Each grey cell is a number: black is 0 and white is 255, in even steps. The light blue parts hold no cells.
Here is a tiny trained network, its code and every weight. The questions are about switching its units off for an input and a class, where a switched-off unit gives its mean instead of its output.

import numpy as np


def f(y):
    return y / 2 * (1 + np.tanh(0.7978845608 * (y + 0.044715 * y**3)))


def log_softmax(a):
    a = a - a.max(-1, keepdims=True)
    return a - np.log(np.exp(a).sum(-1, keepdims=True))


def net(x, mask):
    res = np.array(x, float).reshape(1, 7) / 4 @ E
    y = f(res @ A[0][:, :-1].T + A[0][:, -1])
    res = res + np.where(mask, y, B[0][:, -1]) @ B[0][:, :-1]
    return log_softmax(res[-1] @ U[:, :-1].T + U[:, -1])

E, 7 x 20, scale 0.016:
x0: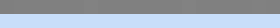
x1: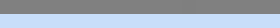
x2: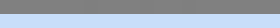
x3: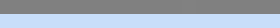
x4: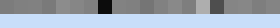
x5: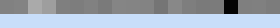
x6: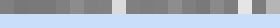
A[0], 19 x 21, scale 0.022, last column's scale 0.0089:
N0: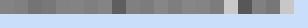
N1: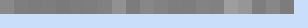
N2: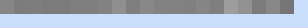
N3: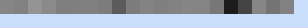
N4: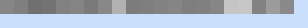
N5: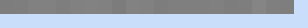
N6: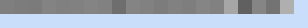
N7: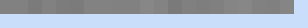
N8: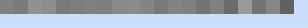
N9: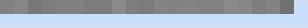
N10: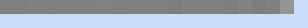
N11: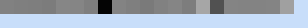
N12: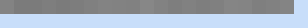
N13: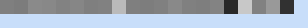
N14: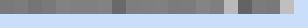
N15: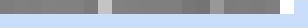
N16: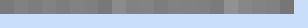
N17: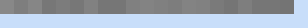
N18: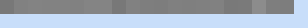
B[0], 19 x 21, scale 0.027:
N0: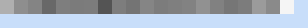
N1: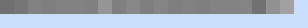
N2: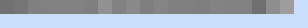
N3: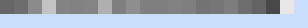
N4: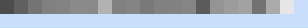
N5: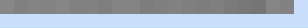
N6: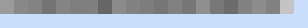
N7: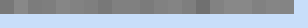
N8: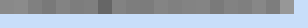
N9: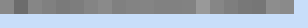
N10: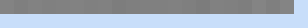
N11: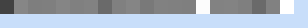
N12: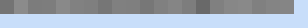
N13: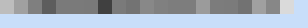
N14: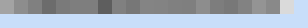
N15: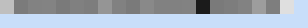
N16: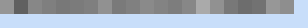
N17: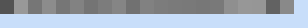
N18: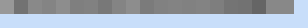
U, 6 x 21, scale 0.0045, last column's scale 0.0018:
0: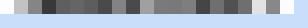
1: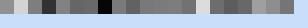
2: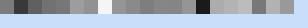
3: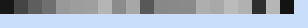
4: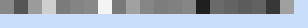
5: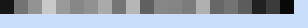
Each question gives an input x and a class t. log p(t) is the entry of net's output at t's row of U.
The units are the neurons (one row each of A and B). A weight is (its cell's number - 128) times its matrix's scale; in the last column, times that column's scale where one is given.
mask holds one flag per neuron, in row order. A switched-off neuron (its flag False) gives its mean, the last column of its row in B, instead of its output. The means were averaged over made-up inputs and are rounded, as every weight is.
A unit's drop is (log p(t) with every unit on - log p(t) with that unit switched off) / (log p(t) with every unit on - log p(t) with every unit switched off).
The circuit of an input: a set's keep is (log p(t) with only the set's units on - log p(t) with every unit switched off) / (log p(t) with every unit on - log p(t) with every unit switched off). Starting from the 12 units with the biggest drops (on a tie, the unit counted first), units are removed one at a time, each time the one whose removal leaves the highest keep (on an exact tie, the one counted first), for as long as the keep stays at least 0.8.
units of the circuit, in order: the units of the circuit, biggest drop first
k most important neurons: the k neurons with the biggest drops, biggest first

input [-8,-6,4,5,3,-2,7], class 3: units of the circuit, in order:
[N4]
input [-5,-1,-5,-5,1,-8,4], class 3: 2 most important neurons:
[N15 N4]
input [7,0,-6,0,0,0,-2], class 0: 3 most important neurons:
[N11 N4 N3]
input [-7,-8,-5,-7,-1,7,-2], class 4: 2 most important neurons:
[N3 N11]
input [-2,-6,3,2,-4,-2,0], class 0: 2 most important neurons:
[N3 N4]
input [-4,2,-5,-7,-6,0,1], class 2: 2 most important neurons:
[N0 N13]
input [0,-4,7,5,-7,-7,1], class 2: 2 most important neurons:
[N4 N13]
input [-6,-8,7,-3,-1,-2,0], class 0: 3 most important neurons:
[N11 N3 N4]
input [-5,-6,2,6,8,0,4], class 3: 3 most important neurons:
[N0 N4 N14]
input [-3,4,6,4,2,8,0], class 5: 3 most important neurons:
[N3 N0 N14]
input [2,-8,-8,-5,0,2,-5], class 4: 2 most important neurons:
[N11 N3]
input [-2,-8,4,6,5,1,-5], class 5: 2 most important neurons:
[N3 N13]
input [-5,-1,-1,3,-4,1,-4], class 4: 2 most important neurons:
[N13 N3]
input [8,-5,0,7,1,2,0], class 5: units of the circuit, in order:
[N0]
